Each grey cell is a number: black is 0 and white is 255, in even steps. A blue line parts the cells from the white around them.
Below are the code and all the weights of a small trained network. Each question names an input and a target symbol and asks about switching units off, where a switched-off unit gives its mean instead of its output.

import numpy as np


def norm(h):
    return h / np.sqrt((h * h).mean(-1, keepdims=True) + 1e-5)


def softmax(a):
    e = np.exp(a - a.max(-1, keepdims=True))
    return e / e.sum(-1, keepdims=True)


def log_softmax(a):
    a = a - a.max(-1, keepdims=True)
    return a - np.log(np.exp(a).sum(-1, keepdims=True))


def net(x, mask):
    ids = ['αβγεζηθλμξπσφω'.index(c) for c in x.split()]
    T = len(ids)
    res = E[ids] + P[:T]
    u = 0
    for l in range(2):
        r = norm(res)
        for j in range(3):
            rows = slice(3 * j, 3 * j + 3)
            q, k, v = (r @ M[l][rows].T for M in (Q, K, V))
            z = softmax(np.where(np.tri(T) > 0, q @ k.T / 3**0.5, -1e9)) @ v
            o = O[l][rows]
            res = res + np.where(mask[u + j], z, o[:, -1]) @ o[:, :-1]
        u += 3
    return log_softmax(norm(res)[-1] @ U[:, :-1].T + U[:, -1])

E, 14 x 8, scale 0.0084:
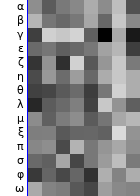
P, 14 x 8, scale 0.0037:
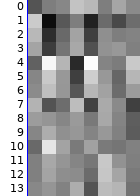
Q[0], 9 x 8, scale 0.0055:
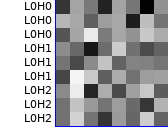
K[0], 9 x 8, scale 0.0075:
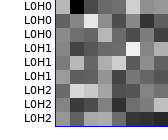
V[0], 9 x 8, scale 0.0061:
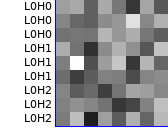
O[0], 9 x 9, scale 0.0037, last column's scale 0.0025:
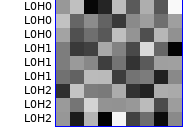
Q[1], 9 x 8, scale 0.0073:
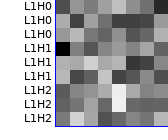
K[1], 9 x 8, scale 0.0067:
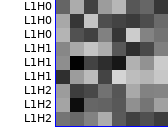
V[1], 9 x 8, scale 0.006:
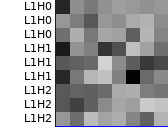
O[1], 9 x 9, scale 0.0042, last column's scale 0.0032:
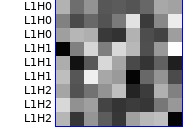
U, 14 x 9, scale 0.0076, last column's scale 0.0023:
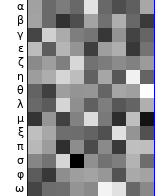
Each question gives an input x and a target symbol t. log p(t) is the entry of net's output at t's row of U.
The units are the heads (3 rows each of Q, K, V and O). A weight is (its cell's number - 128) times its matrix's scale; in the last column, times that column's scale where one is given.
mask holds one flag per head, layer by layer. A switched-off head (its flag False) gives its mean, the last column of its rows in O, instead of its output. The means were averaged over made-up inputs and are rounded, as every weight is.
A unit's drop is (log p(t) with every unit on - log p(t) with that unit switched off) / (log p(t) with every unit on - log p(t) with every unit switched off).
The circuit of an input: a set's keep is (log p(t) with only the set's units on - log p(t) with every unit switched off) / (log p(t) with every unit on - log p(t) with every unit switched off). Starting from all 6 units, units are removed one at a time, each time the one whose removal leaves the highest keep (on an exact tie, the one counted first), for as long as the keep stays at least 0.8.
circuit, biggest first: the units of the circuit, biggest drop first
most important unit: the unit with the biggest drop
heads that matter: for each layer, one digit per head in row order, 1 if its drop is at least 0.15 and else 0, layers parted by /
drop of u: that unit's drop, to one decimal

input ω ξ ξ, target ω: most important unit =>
L0H1
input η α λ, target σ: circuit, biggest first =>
(L1H2 L1H1 L0H2)
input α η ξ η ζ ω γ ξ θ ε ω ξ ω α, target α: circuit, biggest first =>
(L0H0 L1H1)
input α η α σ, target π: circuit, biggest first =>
(L0H2 L1H2)
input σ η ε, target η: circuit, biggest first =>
(L0H2 L0H0 L1H1)
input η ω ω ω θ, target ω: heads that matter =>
001 / 010
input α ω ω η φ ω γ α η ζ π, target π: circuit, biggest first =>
(L0H0 L1H0 L0H2 L1H1)
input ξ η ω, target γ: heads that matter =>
010 / 100
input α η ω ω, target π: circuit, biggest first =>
(L0H2 L1H2 L1H0)
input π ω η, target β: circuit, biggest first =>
(L0H2 L0H1 L1H1)
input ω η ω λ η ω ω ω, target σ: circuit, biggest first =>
(L0H2 L1H1)
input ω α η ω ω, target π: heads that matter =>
011 / 011
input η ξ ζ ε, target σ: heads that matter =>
000 / 011
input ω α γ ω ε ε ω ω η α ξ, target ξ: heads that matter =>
101 / 110
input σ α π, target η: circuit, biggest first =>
(L0H0 L1H1)
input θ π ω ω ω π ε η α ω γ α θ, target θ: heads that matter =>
000 / 011
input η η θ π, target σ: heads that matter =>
001 / 011
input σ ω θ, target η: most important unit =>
L0H2
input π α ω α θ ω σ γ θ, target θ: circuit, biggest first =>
(L1H1 L1H2)
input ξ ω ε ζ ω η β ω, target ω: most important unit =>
L1H1
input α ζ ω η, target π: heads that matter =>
000 / 011
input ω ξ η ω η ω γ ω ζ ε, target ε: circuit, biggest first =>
(L0H2 L1H1)
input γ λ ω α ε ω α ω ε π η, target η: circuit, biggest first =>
(L1H1 L0H2)
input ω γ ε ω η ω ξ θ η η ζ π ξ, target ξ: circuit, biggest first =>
(L0H0 L0H2 L1H1)
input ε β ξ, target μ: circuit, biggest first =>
(L1H2 L1H1)
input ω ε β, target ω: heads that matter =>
110 / 010
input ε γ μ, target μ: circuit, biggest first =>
(L0H0)
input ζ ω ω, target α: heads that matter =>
000 / 101
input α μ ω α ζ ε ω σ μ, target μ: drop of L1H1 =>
0.2
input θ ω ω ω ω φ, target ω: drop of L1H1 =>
0.2
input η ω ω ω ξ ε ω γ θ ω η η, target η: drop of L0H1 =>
0.1
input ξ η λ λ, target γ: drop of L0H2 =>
0.1
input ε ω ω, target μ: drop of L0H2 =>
0.2
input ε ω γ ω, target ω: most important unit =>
L1H2
